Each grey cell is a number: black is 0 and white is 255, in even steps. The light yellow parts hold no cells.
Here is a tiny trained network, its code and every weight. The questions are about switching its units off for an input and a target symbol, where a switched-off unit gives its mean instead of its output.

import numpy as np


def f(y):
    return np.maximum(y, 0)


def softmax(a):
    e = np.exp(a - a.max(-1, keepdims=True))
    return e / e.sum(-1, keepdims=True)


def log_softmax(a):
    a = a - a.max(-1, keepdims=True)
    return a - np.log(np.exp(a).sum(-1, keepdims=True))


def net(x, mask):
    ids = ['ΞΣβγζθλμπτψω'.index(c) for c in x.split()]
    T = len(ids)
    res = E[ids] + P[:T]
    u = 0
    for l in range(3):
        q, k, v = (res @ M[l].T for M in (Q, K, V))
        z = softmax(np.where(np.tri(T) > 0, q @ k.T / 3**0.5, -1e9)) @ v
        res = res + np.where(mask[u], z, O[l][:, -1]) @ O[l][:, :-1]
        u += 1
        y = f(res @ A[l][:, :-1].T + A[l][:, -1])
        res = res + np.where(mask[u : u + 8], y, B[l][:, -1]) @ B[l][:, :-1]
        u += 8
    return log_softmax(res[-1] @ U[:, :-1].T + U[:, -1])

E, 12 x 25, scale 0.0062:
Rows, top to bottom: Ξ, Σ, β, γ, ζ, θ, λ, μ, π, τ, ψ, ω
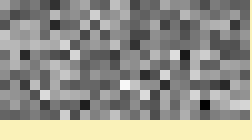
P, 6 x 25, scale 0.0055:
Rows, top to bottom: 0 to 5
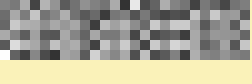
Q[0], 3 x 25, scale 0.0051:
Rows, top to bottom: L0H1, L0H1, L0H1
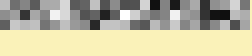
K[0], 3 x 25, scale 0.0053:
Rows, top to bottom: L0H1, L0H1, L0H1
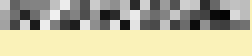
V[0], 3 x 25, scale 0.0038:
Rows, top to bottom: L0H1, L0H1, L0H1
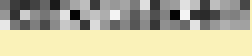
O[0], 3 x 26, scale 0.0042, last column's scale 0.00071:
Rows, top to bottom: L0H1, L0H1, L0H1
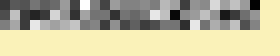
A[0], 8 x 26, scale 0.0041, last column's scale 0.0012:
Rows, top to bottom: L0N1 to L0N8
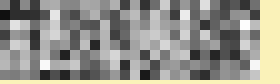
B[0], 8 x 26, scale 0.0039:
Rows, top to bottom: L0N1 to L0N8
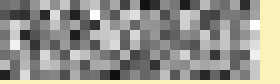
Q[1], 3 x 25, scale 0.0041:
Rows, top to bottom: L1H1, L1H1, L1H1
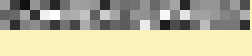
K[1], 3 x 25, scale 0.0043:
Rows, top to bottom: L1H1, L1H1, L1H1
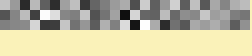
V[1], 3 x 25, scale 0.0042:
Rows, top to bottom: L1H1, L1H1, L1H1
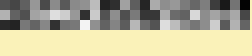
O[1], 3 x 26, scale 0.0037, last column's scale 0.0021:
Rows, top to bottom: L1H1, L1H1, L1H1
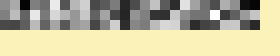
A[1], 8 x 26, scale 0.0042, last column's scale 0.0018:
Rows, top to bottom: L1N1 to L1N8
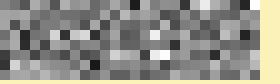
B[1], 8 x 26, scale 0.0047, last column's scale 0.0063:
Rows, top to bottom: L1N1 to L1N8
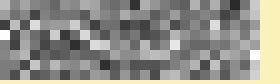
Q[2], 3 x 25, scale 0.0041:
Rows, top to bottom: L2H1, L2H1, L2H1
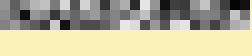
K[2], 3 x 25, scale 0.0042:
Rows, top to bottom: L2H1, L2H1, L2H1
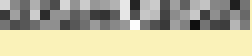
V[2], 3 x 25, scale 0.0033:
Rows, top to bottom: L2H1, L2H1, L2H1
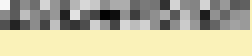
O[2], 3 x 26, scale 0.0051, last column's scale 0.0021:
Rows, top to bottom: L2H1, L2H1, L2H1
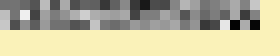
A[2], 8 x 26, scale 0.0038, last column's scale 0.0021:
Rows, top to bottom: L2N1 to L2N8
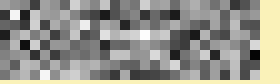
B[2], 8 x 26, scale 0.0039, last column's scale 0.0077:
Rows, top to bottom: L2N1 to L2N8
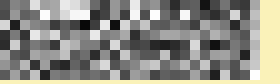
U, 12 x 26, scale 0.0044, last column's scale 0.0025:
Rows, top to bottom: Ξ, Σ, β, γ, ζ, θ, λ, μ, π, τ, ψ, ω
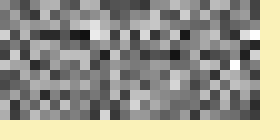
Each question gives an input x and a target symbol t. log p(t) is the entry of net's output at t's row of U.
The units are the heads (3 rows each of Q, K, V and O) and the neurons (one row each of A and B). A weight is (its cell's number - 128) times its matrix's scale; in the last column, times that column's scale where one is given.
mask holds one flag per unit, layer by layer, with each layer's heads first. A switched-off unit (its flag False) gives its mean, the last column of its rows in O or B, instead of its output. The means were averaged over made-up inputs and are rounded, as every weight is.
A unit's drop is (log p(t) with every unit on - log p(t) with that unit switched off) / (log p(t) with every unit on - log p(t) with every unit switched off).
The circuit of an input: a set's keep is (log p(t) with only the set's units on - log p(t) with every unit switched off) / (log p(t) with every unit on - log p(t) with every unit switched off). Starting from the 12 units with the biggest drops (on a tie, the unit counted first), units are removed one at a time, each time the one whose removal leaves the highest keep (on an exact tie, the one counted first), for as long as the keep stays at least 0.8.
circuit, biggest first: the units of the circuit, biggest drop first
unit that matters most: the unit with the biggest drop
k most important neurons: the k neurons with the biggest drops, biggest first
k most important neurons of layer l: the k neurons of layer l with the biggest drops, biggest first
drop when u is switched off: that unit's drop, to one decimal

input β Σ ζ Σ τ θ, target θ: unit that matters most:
L2H1
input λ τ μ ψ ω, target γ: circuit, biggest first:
[L1H1, L2N2, L0H1]
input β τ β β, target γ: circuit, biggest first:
[L1H1, L2N2]
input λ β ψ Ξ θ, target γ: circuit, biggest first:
[L1H1, L2N2, L0H1]
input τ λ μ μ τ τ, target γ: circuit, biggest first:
[L1H1, L2N2]
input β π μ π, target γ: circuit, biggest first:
[L2H1, L2N2]
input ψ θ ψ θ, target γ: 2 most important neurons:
[L1N8, L2N7]
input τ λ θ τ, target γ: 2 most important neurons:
[L0N7, L1N8]
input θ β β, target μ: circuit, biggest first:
[L0H1, L0N6, L2H1, L1H1]
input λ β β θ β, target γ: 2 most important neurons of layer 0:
[L0N7, L0N3]
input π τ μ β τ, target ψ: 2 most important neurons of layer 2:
[L2N1, L2N6]
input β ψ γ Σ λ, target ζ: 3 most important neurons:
[L2N4, L2N6, L1N6]
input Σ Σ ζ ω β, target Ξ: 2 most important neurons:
[L1N4, L0N2]
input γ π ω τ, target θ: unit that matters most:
L0H1
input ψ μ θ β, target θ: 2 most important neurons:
[L1N8, L1N6]
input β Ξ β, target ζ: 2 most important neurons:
[L2N4, L2N6]
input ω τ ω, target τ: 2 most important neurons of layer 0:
[L0N2, L0N4]
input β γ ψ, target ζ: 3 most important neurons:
[L2N4, L1N6, L2N6]
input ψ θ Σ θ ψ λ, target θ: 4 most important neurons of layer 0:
[L0N8, L0N5, L0N3, L0N2]
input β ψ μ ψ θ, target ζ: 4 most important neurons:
[L2N4, L2N6, L1N6, L0N5]
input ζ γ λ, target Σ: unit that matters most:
L0H1
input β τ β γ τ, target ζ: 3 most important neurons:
[L2N4, L2N6, L1N6]
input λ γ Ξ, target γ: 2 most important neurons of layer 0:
[L0N7, L0N3]
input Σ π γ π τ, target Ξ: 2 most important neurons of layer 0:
[L0N2, L0N1]
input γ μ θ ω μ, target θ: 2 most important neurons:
[L2N8, L0N6]
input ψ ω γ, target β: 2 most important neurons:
[L0N8, L2N1]
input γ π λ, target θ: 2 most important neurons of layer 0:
[L0N6, L0N1]
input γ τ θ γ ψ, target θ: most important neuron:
[L2N8]
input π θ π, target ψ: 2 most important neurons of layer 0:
[L0N2, L0N6]
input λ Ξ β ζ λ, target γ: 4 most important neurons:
[L1N8, L2N2, L0N7, L1N2]
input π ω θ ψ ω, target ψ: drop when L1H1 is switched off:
0.4
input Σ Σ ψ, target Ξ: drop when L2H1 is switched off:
0.6
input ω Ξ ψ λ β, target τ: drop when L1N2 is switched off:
0.0
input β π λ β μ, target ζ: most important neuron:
[L2N4]
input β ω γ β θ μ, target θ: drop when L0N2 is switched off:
0.1
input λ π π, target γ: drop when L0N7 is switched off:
0.1
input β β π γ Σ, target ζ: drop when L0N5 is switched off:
0.2
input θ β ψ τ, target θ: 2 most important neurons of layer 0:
[L0N8, L0N6]
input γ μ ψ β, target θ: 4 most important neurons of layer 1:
[L1N8, L1N6, L1N1, L1N5]
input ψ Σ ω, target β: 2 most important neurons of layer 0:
[L0N8, L0N3]
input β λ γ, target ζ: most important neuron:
[L2N4]
